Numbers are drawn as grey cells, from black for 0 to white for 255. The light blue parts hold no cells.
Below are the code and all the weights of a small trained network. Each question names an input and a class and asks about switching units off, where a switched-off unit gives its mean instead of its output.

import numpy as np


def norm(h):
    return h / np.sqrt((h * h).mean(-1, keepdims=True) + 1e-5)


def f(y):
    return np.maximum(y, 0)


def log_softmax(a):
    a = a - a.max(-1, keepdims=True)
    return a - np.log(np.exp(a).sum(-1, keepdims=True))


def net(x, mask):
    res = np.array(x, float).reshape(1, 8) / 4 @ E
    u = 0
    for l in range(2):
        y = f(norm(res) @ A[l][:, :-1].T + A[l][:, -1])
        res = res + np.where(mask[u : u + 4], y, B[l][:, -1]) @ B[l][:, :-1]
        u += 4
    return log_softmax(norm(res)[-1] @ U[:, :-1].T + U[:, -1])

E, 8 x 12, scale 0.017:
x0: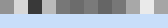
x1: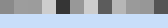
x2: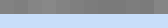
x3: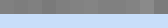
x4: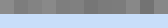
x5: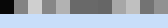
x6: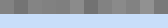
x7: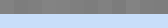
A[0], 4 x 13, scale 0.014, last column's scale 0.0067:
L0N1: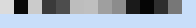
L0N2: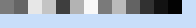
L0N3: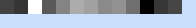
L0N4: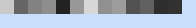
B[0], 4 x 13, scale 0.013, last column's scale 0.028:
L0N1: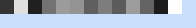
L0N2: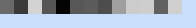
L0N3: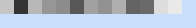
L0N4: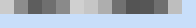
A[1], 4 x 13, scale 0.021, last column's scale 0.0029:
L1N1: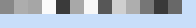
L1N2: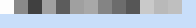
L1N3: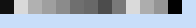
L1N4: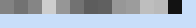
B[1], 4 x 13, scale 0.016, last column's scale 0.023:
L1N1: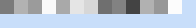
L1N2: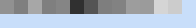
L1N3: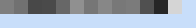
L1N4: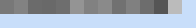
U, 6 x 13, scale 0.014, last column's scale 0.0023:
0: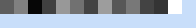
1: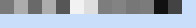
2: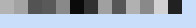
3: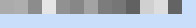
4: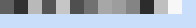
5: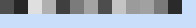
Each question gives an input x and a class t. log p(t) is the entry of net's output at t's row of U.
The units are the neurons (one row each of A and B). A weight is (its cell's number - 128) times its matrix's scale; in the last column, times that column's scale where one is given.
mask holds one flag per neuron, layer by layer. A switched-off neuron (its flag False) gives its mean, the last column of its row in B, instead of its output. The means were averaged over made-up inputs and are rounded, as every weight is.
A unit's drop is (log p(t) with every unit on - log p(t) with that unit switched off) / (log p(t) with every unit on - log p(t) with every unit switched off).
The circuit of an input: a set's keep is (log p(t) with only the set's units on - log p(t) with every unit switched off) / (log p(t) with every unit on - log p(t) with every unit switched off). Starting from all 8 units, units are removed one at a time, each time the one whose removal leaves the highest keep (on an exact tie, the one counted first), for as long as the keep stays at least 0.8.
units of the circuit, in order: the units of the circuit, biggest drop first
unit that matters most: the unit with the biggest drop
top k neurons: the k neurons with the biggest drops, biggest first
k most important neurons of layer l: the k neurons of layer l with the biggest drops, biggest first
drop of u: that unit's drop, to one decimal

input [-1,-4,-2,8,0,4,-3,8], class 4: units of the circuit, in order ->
(L1N1, L0N1)
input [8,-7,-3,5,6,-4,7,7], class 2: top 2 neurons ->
(L0N1, L1N1)
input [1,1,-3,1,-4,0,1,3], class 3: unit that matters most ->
L0N1
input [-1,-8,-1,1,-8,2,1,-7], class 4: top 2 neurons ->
(L0N1, L1N1)
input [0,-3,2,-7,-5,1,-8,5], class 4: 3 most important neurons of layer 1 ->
(L1N1, L1N3, L1N2)
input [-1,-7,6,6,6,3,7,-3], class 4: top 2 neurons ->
(L0N1, L1N1)
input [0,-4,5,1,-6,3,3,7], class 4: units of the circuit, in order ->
(L0N1, L1N1)
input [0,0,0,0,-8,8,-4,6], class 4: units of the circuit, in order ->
(L0N1, L0N2, L1N1)
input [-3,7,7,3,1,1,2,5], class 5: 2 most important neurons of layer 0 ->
(L0N2, L0N3)
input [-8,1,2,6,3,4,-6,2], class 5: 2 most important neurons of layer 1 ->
(L1N2, L1N3)
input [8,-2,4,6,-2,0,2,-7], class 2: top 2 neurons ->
(L0N1, L1N2)
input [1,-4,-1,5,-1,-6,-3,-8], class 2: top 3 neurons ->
(L1N1, L0N1, L1N2)
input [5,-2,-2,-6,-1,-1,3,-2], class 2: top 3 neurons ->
(L0N1, L1N2, L0N2)
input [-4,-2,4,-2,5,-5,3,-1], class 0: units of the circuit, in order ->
(L1N1)
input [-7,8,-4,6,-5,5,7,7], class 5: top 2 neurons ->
(L0N2, L0N3)
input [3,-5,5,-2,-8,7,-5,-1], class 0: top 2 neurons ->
(L0N3, L1N1)
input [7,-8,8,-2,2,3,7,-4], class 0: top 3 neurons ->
(L0N3, L0N4, L1N1)
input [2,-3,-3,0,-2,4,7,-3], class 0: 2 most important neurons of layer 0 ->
(L0N3, L0N4)
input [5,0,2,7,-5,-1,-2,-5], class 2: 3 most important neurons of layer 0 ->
(L0N2, L0N1, L0N4)
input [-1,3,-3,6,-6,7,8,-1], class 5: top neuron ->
(L0N1)
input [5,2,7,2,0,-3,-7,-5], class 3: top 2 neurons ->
(L0N1, L1N1)
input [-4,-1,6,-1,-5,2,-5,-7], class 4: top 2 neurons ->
(L0N3, L1N1)
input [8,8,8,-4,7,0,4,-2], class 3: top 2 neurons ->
(L0N1, L1N2)
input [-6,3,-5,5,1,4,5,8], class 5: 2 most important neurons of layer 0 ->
(L0N3, L0N2)
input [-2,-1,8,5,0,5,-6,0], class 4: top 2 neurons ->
(L1N1, L0N2)
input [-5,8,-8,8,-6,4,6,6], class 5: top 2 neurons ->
(L0N2, L0N3)
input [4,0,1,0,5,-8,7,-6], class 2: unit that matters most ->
L1N2
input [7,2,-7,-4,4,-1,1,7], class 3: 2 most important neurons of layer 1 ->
(L1N2, L1N1)
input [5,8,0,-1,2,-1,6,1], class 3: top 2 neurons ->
(L0N1, L1N2)
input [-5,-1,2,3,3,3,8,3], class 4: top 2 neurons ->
(L0N3, L1N1)
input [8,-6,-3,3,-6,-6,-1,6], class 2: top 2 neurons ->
(L1N1, L0N1)
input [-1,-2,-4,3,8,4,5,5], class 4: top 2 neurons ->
(L1N1, L0N2)
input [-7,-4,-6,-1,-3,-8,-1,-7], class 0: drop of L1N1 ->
0.3
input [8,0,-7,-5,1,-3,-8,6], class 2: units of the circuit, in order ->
(L1N2)
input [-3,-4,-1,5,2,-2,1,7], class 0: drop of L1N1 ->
0.2
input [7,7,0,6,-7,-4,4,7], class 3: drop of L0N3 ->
0.0
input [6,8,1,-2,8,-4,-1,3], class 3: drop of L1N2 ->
0.1
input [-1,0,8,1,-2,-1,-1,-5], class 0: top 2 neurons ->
(L0N1, L1N1)
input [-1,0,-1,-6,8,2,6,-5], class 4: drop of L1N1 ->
0.2
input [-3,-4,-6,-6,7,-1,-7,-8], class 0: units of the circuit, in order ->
(L1N1)
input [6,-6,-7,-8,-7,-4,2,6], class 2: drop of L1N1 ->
0.2
